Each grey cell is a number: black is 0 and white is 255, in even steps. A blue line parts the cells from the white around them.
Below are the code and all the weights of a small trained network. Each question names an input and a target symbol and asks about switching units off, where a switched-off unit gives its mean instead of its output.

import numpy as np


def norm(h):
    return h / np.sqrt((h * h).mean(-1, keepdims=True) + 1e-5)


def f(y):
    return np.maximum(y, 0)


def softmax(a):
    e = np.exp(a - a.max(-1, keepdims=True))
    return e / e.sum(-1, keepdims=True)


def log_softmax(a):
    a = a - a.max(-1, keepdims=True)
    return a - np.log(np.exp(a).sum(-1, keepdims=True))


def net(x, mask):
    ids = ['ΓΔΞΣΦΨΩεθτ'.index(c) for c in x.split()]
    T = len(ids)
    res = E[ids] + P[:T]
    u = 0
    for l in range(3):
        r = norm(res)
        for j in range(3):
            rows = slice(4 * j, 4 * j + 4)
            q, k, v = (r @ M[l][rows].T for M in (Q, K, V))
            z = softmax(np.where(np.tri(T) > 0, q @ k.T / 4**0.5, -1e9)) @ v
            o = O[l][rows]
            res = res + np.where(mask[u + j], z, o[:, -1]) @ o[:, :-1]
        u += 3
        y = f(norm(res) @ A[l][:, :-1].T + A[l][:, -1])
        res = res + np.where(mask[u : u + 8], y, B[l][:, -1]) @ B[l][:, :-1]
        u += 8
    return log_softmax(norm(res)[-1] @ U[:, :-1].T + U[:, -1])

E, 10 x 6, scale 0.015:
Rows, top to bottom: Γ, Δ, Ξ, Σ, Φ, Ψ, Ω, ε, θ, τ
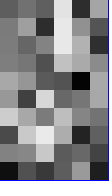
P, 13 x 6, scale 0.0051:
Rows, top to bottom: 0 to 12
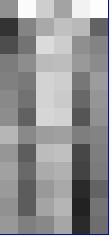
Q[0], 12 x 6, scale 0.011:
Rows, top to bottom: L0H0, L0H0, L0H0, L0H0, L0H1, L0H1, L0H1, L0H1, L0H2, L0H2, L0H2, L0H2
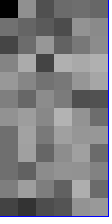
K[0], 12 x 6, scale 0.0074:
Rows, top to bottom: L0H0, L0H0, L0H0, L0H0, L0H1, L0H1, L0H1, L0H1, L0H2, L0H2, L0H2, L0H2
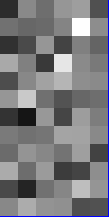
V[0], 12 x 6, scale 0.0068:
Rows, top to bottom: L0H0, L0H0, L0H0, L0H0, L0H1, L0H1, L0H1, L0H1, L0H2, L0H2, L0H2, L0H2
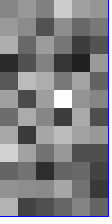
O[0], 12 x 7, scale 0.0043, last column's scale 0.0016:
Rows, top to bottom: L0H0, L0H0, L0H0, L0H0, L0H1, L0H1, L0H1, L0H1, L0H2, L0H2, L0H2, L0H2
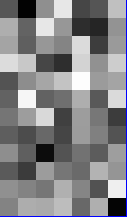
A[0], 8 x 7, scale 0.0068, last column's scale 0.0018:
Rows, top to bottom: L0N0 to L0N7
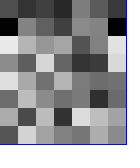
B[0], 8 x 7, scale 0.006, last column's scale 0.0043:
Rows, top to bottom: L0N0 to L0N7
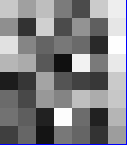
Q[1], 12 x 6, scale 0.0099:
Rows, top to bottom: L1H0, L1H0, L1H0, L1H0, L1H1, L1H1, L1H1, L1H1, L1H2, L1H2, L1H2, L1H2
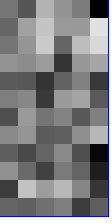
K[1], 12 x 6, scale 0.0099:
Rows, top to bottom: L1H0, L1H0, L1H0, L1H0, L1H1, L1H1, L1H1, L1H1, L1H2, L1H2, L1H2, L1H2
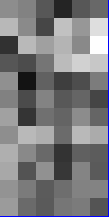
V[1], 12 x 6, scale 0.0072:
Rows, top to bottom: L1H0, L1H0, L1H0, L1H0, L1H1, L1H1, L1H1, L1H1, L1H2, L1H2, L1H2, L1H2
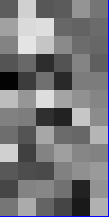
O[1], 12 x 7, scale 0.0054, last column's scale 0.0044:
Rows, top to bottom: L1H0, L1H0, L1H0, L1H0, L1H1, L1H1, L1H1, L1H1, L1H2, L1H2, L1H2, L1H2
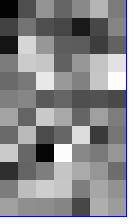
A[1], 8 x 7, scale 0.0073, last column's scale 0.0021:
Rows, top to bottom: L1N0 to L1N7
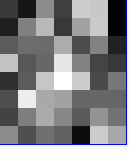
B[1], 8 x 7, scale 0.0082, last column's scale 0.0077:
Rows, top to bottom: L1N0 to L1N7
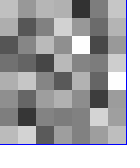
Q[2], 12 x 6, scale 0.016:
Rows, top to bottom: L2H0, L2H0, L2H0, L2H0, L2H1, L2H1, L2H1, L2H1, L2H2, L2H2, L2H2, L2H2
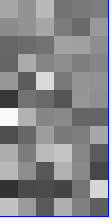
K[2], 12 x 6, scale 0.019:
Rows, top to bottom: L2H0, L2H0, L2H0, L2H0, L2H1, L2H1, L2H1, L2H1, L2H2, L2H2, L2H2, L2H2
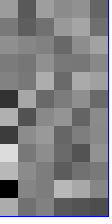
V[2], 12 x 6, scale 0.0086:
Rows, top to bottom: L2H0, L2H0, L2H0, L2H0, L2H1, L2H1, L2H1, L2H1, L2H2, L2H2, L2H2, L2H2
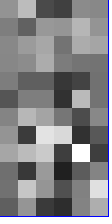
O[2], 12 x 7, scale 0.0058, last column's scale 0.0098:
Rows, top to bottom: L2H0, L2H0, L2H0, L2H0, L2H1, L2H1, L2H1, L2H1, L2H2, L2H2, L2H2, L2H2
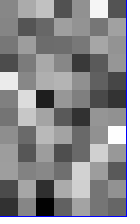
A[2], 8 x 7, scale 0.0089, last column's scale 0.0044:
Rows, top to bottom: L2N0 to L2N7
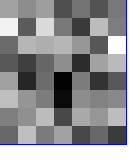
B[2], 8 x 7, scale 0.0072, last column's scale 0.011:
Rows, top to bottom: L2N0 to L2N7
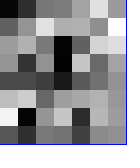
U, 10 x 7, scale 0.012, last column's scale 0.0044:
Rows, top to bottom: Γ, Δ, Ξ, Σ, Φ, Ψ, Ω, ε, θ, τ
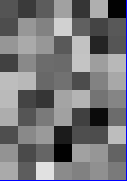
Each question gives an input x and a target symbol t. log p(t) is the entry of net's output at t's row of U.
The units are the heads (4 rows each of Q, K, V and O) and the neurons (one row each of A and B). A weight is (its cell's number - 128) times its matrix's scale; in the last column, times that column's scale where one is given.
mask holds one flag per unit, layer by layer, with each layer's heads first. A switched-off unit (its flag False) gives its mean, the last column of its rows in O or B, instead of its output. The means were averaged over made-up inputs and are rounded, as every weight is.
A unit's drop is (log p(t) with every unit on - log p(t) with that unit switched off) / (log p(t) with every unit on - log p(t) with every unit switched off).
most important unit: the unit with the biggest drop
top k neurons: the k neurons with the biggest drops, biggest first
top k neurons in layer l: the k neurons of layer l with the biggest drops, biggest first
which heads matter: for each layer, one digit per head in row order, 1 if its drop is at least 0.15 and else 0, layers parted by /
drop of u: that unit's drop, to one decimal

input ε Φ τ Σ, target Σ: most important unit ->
L2H2
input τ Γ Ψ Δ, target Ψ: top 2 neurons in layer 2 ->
[L2N1, L2N2]
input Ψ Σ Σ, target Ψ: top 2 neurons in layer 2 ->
[L2N1, L2N0]
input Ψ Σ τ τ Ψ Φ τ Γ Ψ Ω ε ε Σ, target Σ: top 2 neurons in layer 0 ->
[L0N0, L0N4]
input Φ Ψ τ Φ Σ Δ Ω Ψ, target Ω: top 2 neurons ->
[L0N6, L0N2]
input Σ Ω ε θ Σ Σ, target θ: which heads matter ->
000 / 000 / 001
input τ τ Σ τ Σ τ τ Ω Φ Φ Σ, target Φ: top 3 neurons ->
[L1N4, L2N2, L2N1]
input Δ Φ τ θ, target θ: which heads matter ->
100 / 000 / 001
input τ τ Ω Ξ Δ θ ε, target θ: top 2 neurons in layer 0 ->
[L0N3, L0N5]
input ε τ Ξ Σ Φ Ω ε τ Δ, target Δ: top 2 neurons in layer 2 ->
[L2N1, L2N6]
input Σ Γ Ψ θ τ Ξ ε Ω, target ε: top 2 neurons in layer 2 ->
[L2N4, L2N6]
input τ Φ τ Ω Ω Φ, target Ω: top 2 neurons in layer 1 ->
[L1N4, L1N7]
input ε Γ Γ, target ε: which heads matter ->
000 / 100 / 000
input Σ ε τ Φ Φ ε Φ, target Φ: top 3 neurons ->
[L1N7, L2N5, L0N1]
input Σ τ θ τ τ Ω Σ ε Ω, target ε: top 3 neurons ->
[L0N2, L0N7, L0N3]
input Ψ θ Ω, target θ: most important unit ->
L0N6
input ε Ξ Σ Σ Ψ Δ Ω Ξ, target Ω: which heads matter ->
000 / 000 / 001
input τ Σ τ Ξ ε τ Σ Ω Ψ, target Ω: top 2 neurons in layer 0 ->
[L0N6, L0N2]
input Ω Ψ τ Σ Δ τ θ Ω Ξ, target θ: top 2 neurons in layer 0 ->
[L0N2, L0N3]
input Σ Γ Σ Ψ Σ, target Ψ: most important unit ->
L2H1
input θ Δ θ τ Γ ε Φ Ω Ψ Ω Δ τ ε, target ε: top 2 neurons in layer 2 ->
[L2N2, L2N1]
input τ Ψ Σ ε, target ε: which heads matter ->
001 / 111 / 110
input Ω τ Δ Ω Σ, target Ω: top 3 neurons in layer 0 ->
[L0N2, L0N3, L0N5]
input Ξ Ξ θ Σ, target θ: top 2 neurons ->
[L2N1, L1N7]
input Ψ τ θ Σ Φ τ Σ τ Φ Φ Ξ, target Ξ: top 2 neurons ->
[L1N4, L2N6]
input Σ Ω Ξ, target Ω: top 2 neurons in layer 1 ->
[L1N3, L1N7]
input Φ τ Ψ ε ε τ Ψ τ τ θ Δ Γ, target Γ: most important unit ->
L0N6
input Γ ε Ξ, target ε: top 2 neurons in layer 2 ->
[L2N2, L2N1]
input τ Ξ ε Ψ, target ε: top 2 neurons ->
[L0N6, L0N2]
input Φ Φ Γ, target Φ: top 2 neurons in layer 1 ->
[L1N7, L1N2]
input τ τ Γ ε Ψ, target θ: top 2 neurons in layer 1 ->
[L1N4, L1N0]
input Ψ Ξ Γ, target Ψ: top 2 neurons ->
[L0N6, L2N1]
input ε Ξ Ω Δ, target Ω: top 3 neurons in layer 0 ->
[L0N5, L0N4, L0N3]
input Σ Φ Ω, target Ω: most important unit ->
L2H2
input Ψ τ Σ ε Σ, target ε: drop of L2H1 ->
0.3
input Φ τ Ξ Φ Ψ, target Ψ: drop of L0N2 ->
-0.1
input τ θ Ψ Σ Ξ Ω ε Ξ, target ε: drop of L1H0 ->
0.2
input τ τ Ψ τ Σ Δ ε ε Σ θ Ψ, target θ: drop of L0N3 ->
0.2
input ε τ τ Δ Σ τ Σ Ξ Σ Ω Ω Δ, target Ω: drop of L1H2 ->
0.1
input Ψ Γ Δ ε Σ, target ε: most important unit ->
L1H0
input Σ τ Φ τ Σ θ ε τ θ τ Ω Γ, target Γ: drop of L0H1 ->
0.1
